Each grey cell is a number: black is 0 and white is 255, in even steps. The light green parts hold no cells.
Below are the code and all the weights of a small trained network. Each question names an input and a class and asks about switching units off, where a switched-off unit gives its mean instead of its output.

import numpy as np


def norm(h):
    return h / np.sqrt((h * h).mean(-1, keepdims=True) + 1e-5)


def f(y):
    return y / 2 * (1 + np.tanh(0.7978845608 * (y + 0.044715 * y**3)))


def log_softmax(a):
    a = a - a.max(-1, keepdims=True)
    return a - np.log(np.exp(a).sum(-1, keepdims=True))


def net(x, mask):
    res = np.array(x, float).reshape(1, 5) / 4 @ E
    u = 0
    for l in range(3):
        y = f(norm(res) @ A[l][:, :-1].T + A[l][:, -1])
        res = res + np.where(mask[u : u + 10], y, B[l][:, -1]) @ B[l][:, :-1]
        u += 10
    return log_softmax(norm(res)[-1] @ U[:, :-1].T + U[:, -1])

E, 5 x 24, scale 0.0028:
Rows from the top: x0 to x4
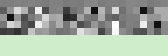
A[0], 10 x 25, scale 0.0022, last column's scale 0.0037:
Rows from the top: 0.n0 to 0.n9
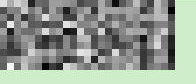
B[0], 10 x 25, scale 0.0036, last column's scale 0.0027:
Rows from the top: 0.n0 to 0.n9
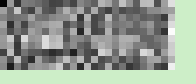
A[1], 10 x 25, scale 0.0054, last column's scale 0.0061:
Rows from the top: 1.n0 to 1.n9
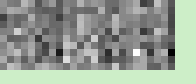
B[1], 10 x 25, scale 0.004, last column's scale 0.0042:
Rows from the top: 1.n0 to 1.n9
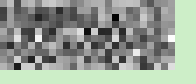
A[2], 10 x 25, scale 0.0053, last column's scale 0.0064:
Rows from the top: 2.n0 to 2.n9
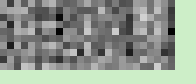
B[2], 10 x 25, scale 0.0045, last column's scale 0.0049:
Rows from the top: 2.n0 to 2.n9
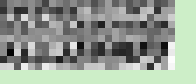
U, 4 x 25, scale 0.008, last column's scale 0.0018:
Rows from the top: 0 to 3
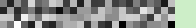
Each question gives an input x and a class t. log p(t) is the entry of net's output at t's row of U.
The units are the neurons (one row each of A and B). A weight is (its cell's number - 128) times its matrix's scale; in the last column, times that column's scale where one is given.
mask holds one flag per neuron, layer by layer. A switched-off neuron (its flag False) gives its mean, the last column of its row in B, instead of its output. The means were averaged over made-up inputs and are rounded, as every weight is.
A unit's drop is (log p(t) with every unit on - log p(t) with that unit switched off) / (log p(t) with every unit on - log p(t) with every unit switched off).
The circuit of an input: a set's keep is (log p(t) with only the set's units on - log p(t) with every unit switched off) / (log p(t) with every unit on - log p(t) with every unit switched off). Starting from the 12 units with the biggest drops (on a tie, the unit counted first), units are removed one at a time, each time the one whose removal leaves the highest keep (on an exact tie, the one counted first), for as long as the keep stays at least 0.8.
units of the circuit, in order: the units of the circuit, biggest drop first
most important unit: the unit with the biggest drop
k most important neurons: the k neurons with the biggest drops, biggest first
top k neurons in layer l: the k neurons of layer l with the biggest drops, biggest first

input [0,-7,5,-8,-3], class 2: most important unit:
1.n0
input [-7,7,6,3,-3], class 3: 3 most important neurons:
1.n4, 0.n9, 0.n3
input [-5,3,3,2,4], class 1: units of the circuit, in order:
0.n7, 0.n9
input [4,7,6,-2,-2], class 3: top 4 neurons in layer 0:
0.n8, 0.n1, 0.n9, 0.n3
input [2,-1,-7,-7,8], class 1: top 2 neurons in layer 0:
0.n7, 0.n4
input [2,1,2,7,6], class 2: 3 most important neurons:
1.n9, 0.n0, 2.n9
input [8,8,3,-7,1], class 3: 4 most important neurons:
1.n4, 0.n8, 0.n1, 1.n9
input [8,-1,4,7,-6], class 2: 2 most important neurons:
1.n9, 0.n7
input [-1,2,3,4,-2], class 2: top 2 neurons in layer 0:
0.n9, 0.n3
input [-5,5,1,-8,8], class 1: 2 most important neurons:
0.n7, 1.n2
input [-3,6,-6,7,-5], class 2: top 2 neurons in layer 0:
0.n4, 0.n2
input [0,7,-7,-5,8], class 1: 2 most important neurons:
0.n7, 0.n4
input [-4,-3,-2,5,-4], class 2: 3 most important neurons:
1.n9, 0.n7, 2.n9
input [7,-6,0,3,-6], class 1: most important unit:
1.n1
